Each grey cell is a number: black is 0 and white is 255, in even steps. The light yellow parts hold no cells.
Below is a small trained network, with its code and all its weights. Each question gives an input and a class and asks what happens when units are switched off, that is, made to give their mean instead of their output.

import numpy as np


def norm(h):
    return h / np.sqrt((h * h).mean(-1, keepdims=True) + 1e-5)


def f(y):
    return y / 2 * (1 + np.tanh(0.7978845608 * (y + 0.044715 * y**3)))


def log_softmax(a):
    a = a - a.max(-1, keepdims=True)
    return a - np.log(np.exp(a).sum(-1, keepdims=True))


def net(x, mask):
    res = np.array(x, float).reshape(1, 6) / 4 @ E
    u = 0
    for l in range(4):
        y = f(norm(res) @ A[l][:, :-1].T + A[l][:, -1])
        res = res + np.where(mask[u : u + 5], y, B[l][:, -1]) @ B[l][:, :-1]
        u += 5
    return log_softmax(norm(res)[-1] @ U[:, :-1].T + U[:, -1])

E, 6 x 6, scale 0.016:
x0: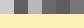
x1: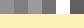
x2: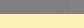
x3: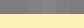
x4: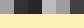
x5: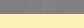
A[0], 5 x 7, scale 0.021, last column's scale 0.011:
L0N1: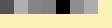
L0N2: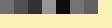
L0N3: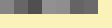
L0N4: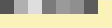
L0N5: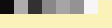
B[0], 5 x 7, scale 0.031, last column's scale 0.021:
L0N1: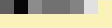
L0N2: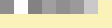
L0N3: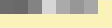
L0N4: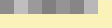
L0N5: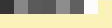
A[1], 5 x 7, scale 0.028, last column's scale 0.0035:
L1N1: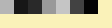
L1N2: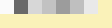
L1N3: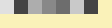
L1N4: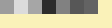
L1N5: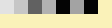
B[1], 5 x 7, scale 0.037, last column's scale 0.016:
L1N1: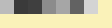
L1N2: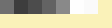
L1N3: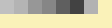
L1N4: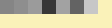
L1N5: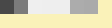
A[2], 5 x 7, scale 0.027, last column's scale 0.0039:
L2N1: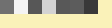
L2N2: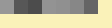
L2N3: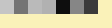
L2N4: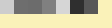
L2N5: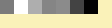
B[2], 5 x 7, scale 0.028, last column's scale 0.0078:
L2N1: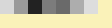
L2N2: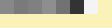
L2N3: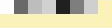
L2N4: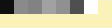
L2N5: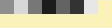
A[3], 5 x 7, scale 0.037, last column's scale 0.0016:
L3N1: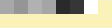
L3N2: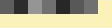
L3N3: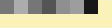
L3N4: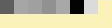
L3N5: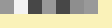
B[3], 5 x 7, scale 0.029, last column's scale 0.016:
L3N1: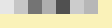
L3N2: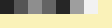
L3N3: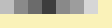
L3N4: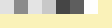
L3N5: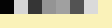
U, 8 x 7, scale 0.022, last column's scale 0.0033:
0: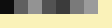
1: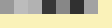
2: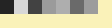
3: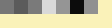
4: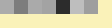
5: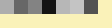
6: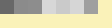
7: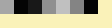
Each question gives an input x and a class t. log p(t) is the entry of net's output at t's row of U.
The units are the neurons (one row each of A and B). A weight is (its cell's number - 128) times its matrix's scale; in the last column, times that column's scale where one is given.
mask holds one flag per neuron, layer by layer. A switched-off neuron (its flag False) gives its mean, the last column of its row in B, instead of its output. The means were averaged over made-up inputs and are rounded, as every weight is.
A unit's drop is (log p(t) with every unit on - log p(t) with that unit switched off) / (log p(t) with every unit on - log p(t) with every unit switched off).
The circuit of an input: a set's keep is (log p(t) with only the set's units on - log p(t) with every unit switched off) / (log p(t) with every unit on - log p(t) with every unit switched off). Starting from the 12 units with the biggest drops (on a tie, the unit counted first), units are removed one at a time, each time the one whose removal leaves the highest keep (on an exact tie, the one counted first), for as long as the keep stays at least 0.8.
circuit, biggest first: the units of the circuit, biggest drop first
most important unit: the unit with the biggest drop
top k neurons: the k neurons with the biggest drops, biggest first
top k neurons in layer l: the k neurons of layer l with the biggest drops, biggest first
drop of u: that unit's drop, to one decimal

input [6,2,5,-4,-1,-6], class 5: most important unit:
L0N1
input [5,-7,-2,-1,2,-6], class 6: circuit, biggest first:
(L0N5 L1N5)
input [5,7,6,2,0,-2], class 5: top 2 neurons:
(L0N1 L0N5)
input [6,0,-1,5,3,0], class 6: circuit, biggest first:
(L0N1 L0N5 L1N5)
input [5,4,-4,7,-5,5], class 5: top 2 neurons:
(L0N5 L1N2)
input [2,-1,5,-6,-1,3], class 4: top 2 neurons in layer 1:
(L1N3 L1N2)
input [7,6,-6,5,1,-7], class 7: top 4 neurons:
(L0N5 L1N2 L0N2 L0N4)
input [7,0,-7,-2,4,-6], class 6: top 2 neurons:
(L0N1 L0N5)
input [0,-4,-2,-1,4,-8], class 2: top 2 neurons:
(L0N2 L1N2)
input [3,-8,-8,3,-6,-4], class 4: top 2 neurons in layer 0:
(L0N5 L0N1)
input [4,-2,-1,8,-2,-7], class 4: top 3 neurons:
(L0N5 L1N3 L3N1)
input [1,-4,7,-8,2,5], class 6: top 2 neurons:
(L0N5 L0N2)
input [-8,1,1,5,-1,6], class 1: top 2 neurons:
(L0N1 L1N2)
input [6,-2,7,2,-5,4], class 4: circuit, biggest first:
(L0N5)
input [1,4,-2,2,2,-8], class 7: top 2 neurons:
(L0N5 L1N2)
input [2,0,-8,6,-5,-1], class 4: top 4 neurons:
(L0N1 L0N2 L0N5 L1N3)
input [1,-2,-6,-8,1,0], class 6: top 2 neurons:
(L0N5 L0N2)
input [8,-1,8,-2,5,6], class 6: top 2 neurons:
(L0N5 L0N1)
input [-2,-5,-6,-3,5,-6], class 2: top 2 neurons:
(L0N2 L3N5)
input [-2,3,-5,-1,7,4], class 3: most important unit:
L1N2
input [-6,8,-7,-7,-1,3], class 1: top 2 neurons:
(L1N2 L0N1)
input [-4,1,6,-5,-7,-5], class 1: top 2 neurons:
(L0N4 L1N2)
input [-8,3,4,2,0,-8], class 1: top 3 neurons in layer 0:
(L0N1 L0N5 L0N2)
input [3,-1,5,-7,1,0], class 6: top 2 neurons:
(L0N5 L1N5)
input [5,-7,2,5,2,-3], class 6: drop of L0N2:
1.2
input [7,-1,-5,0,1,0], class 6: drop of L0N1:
1.0
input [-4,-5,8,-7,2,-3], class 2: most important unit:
L0N2
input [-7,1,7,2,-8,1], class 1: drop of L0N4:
1.2
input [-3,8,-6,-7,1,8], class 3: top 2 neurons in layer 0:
(L0N2 L0N4)
